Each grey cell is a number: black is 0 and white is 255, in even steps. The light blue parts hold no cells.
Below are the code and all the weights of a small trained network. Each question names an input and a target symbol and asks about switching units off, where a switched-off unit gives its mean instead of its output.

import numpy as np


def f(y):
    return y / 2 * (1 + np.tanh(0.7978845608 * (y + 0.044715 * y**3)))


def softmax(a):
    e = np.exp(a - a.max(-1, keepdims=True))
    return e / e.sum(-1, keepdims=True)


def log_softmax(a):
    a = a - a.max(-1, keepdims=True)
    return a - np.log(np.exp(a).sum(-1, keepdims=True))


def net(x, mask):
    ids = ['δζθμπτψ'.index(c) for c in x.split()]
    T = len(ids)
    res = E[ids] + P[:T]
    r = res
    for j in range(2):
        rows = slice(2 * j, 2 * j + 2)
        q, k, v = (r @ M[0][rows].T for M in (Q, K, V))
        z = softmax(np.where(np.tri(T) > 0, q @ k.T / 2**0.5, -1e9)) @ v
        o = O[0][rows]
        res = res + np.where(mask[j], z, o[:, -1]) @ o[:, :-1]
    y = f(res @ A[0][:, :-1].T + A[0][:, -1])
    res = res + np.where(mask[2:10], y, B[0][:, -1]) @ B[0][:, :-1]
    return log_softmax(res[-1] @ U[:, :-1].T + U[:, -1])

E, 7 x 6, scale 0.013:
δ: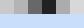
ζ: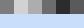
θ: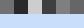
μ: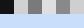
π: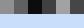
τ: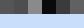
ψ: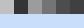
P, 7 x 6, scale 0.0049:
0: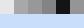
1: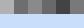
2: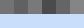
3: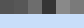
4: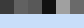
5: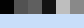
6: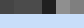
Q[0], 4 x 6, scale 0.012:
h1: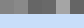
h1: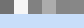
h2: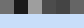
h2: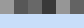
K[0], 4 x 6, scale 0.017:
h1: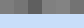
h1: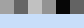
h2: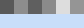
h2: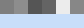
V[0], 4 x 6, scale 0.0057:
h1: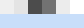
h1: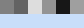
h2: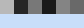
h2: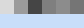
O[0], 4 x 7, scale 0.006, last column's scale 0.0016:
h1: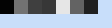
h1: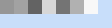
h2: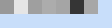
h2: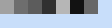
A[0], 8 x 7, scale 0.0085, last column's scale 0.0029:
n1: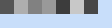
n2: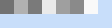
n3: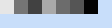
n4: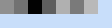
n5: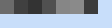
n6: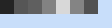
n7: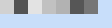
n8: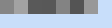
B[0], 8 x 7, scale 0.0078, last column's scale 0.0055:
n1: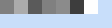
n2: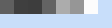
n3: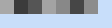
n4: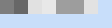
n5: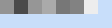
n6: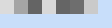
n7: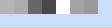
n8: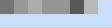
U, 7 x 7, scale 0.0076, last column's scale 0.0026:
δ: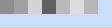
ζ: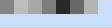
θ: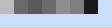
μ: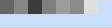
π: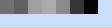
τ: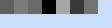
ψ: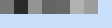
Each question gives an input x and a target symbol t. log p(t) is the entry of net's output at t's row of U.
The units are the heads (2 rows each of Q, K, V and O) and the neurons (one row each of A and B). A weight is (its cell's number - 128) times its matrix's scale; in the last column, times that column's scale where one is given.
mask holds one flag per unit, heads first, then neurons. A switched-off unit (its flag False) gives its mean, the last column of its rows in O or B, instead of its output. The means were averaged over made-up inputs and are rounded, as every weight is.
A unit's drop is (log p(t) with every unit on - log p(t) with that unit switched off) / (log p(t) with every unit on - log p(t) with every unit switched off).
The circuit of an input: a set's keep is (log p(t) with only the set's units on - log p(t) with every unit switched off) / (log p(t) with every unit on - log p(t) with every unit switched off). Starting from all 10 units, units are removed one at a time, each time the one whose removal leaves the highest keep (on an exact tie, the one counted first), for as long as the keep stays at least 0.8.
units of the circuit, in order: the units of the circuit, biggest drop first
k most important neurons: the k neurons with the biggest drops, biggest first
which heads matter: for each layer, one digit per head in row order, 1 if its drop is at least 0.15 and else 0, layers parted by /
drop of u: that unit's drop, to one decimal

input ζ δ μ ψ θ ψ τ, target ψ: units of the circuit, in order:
h2, n5
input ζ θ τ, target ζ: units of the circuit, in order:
h1, n2
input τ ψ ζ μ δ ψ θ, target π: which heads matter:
10
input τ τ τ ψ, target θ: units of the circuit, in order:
h1, n7, n3
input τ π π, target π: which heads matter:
01
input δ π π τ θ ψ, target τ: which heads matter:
11
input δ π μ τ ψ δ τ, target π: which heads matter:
10
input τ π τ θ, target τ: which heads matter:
11
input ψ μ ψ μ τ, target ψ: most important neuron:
n5
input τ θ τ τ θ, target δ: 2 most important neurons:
n7, n1
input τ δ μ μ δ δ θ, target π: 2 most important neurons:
n6, n4
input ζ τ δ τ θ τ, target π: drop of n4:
0.3
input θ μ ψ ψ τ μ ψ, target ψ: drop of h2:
0.9
